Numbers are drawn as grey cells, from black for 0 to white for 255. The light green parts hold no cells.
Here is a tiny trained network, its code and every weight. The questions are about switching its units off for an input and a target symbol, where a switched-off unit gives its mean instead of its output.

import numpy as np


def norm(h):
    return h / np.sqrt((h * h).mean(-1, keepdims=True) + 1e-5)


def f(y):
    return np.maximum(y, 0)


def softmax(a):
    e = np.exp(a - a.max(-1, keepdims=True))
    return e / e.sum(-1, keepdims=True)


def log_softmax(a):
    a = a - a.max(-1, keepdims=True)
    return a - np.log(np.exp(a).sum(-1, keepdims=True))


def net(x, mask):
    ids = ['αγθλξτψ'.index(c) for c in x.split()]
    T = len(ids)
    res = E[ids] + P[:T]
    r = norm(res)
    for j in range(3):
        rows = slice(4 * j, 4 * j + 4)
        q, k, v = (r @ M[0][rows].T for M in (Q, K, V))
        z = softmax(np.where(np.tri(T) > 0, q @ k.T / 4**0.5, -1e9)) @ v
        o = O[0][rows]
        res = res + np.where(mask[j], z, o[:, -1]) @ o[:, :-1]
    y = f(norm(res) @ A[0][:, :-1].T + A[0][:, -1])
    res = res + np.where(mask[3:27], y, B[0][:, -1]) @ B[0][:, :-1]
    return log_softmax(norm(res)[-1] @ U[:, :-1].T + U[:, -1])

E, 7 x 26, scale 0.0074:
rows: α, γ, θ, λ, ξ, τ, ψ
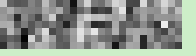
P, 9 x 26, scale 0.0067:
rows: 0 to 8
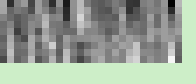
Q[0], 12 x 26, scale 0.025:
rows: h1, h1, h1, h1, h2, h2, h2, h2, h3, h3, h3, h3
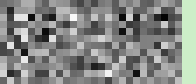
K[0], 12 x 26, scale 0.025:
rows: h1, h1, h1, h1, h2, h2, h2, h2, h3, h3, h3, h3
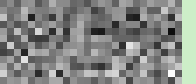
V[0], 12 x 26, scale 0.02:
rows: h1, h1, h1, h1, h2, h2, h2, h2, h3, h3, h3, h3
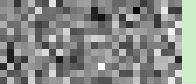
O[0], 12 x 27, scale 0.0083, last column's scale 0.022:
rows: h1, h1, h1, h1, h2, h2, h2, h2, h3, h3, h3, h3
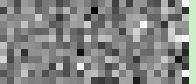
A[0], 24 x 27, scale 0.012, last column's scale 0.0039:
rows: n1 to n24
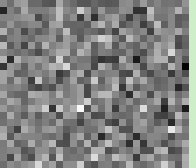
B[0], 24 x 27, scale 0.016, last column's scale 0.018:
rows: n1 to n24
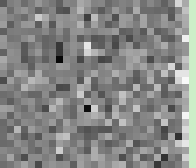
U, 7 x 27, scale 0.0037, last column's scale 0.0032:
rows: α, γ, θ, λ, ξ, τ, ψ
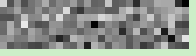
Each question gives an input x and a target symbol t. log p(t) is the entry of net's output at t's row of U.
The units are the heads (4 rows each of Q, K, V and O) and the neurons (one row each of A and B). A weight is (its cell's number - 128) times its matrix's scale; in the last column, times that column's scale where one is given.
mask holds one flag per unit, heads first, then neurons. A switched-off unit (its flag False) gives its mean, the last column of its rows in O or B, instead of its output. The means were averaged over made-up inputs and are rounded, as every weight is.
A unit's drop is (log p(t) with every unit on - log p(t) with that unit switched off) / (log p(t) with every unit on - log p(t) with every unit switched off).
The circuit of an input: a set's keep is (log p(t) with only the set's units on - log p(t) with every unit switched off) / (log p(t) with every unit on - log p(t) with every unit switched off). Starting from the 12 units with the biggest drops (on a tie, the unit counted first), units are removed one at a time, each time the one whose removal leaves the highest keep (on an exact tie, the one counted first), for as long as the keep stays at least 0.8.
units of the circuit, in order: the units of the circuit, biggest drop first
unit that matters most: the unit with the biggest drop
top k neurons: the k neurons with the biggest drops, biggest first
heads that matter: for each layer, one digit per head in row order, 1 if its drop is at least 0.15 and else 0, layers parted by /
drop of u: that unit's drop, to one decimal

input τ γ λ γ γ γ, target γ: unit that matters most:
n23
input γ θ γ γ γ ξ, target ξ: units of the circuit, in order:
(h1 n23)
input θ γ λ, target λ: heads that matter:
100
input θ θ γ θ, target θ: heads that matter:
110
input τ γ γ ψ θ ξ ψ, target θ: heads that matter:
111
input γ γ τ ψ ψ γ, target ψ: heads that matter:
100
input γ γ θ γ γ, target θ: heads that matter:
110
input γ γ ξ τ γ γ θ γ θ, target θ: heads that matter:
011
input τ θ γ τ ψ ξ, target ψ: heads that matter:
001
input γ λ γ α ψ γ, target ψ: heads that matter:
100
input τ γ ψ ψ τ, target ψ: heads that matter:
000
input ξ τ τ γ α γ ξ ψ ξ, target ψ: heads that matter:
101
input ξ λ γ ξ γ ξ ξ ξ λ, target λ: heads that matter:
010
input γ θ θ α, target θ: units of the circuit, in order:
(h1)
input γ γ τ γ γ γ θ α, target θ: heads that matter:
010
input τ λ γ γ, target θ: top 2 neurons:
(n17 n9)
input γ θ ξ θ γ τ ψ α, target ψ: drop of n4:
0.0
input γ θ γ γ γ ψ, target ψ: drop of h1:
0.2
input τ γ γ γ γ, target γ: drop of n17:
0.1
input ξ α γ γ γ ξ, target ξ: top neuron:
(n6)
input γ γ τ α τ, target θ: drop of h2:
0.2
